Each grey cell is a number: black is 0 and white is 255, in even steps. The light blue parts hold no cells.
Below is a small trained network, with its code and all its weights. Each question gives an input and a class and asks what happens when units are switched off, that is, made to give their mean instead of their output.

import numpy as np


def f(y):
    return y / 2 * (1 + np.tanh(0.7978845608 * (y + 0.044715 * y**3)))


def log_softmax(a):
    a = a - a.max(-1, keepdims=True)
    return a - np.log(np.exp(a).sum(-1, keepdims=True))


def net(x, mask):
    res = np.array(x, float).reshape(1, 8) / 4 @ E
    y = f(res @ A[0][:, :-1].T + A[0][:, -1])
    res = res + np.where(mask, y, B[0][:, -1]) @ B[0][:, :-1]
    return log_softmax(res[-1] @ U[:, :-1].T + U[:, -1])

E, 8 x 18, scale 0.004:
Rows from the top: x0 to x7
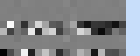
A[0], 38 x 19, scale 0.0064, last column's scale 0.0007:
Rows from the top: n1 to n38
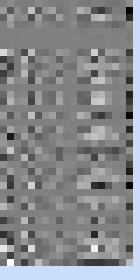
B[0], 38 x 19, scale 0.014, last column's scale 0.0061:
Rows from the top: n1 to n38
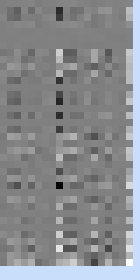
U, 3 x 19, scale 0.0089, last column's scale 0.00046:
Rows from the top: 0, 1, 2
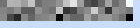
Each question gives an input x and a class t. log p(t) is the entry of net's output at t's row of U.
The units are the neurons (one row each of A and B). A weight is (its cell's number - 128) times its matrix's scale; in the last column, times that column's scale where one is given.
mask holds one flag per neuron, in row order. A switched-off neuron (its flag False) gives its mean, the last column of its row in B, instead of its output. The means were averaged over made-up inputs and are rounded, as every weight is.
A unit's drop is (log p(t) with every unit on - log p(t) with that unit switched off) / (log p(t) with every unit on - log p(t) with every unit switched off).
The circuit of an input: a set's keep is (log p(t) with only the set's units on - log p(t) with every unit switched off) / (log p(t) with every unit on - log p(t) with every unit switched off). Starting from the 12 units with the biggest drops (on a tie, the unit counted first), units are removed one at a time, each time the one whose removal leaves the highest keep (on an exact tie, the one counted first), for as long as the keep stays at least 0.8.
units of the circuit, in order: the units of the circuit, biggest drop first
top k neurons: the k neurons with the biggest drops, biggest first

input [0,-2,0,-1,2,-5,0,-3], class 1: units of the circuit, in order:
(n38)
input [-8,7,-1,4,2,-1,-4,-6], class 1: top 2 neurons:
(n36; n8)
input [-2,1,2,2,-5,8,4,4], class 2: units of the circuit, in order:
(n15; n12)
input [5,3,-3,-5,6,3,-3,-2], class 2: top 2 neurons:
(n27; n38)
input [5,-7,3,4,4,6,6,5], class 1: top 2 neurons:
(n34; n20)
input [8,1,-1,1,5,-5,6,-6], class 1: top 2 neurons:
(n36; n8)
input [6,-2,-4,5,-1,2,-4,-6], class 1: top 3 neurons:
(n36; n8; n20)
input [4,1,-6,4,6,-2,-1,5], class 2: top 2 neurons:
(n27; n36)
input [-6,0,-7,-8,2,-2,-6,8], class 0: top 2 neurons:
(n20; n35)
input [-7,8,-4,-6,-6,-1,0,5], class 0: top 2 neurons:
(n20; n27)
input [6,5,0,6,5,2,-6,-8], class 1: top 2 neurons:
(n36; n8)
